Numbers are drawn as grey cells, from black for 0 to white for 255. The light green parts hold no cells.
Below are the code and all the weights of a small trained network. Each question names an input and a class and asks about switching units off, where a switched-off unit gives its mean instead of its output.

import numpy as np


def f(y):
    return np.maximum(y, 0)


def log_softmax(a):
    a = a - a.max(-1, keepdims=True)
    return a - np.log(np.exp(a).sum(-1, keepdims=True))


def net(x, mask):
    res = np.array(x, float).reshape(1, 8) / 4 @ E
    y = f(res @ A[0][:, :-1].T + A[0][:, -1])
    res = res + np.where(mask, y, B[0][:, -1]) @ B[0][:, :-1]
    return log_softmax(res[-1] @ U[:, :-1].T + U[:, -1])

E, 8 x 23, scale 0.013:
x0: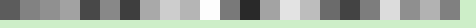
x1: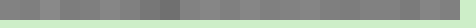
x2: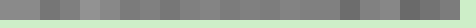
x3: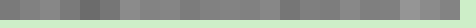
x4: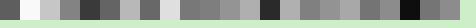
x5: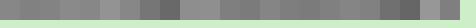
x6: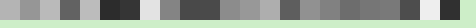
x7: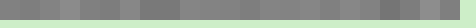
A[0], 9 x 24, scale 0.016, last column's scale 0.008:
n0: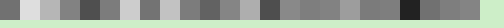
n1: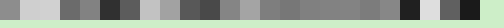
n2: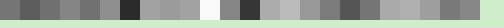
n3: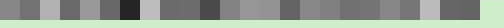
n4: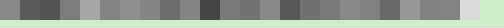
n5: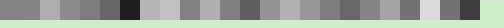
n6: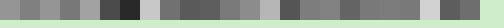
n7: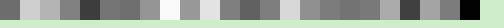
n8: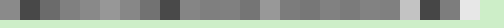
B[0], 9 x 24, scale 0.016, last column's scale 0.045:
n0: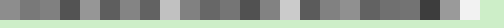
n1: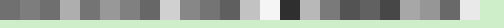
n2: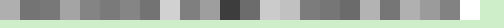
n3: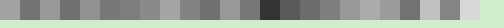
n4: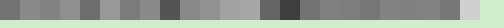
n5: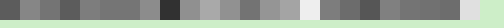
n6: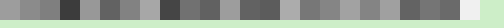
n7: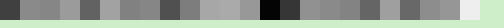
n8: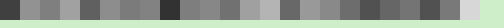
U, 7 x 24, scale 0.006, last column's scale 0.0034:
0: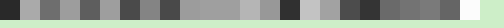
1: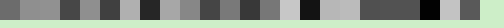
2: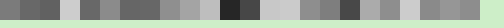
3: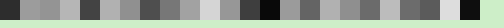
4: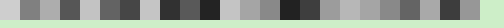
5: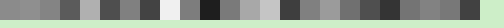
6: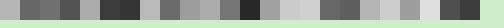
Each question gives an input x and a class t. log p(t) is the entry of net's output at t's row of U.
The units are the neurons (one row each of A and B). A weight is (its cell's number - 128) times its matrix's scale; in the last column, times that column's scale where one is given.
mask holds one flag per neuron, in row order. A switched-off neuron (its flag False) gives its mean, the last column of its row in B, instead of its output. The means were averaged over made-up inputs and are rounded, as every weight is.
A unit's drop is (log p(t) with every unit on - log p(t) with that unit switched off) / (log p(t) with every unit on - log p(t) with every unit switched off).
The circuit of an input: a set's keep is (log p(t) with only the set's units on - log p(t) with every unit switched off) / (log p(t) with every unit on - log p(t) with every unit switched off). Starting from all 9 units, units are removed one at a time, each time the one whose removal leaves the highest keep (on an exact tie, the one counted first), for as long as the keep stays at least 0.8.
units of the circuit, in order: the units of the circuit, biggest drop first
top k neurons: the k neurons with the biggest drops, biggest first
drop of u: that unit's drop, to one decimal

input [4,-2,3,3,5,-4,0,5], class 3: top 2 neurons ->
n7; n0
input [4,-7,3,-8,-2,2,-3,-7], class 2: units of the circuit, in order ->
n2
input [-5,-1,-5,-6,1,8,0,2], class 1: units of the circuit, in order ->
n1; n7
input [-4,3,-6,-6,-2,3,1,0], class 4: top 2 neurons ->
n1; n5
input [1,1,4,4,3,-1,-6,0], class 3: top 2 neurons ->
n7; n6
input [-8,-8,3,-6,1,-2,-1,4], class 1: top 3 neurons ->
n1; n7; n5
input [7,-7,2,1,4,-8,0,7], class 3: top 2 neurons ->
n7; n8
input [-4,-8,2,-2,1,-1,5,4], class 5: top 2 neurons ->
n1; n7
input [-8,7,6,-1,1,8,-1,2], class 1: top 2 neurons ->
n1; n7
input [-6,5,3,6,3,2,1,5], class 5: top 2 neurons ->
n1; n6
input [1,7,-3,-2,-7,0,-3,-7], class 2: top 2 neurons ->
n2; n7
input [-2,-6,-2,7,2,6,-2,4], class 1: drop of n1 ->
0.3
